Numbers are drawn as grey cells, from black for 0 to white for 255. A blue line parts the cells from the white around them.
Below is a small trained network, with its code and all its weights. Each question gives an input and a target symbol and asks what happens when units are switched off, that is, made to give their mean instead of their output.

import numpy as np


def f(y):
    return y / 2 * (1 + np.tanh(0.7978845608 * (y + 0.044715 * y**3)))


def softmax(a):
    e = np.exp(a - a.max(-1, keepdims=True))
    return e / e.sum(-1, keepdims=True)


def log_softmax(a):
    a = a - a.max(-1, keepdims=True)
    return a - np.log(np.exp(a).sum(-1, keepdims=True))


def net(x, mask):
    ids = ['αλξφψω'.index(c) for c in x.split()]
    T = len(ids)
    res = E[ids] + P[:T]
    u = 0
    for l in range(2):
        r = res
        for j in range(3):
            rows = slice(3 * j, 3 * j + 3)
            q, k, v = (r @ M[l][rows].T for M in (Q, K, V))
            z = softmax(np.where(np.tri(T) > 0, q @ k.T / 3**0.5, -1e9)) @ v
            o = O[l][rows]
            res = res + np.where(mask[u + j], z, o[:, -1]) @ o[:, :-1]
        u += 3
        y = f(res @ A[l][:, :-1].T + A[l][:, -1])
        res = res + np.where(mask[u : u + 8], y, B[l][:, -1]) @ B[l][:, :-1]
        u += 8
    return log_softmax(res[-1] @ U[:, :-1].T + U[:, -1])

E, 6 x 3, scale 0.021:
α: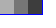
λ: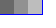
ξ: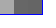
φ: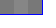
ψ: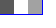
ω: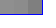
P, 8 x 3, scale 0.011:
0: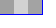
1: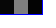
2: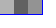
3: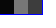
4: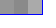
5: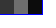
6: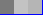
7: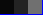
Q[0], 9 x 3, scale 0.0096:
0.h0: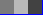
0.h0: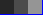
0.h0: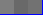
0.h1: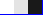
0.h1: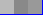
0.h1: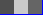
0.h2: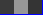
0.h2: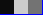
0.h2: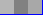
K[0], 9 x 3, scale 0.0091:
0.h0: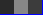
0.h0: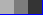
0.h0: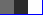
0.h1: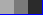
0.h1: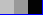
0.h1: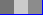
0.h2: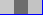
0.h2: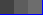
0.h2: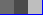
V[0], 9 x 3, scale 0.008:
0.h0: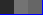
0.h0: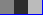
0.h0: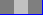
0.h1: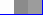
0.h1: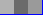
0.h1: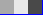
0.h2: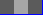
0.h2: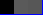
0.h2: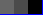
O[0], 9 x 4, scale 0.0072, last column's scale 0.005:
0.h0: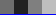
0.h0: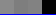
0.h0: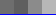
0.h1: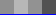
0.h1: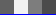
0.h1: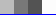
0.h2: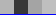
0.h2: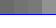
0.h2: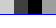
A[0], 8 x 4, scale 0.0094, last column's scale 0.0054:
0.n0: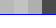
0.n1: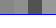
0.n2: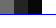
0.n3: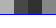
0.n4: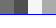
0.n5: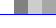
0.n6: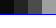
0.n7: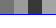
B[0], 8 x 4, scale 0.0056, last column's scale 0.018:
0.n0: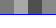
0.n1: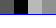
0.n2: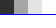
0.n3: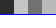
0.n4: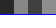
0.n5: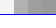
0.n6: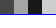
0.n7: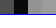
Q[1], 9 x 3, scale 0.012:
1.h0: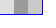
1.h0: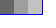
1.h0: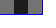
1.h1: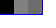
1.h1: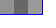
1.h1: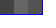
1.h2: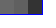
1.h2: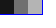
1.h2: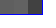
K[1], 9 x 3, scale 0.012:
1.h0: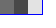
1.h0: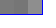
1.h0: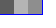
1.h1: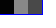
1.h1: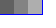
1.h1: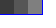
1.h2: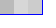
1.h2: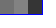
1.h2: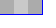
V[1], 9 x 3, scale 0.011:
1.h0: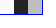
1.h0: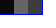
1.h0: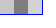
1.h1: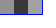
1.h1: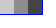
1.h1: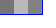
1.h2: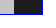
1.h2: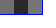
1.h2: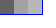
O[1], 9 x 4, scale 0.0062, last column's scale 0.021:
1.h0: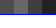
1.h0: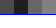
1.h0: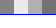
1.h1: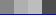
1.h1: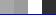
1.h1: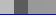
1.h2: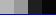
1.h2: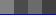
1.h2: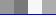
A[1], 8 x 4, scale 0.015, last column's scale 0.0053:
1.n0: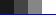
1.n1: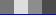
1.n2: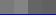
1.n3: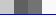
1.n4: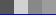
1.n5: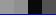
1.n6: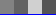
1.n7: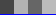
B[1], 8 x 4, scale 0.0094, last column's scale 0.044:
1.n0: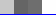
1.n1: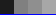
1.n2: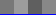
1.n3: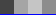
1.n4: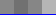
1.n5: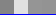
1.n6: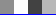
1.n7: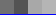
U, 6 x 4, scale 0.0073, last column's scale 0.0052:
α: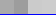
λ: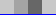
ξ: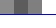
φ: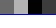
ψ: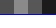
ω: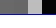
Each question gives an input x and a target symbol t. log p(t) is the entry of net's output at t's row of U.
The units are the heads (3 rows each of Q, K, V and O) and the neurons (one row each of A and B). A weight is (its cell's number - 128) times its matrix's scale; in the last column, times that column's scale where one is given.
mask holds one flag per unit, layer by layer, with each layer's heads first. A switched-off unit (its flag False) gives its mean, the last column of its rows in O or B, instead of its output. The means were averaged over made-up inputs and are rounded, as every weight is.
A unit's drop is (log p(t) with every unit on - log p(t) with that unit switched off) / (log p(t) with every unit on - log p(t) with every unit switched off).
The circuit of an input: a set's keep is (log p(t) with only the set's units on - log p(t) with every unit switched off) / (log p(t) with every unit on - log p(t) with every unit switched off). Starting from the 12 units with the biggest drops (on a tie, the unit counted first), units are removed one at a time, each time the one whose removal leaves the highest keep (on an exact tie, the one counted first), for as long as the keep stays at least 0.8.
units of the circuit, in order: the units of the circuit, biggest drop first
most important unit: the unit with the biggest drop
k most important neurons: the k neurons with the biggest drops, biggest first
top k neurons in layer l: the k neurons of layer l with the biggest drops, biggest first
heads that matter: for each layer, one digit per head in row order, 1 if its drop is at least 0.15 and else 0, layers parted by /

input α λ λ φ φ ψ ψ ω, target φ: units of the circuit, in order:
(1.h2 0.h1 0.n2 1.h1)
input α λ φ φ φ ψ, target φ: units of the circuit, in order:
(1.h2 0.n2)
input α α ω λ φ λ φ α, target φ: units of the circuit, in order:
(1.h2 1.h1 0.h1)
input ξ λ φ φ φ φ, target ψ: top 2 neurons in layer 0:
(0.n2 0.n5)
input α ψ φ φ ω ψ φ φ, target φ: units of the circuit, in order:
(1.h2 0.h1 0.n6)
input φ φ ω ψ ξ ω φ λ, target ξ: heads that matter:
001 / 000
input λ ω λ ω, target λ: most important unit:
1.n6
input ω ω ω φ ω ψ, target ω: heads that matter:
111 / 100
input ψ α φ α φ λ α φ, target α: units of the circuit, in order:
(0.h2 1.h2 1.n6)
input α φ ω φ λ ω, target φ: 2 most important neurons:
(0.n2 1.n5)
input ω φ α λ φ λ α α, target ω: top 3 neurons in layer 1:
(1.n6 1.n7 1.n1)
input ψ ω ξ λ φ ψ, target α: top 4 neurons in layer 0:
(0.n2 0.n0 0.n7 0.n5)
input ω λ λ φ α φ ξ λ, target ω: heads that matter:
111 / 101
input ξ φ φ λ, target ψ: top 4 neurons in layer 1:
(1.n7 1.n6 1.n1 1.n0)
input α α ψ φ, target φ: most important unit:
0.n2
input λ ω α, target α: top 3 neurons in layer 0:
(0.n6 0.n5 0.n2)
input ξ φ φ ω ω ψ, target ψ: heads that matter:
111 / 101
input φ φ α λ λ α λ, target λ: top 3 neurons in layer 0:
(0.n3 0.n2 0.n6)
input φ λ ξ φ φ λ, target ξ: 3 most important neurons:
(1.n6 0.n2 0.n6)
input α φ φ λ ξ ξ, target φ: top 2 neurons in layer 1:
(1.n5 1.n2)
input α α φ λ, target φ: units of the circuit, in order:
(1.h2)
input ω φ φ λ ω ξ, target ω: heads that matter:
111 / 100
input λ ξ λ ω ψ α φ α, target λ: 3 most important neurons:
(1.n6 1.n0 1.n1)
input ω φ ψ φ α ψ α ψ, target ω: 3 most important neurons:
(0.n2 0.n0 0.n7)
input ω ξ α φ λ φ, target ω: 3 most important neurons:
(0.n2 0.n0 1.n6)
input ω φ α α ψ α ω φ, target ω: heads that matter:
111 / 101
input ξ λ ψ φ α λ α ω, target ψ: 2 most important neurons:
(0.n2 0.n5)
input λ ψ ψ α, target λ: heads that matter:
001 / 101
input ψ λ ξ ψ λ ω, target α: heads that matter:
011 / 101
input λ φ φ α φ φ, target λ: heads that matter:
001 / 101
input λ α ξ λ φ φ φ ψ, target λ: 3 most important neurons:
(1.n6 1.n0 0.n6)
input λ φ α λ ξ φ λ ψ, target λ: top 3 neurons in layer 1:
(1.n0 1.n6 1.n1)
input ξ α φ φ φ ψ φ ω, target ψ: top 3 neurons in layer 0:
(0.n2 0.n7 0.n5)
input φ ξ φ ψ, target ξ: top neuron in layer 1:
(1.n6)
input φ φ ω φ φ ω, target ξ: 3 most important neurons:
(1.n6 0.n2 0.n6)
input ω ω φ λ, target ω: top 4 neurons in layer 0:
(0.n2 0.n0 0.n5 0.n6)
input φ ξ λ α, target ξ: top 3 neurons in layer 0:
(0.n3 0.n2 0.n6)
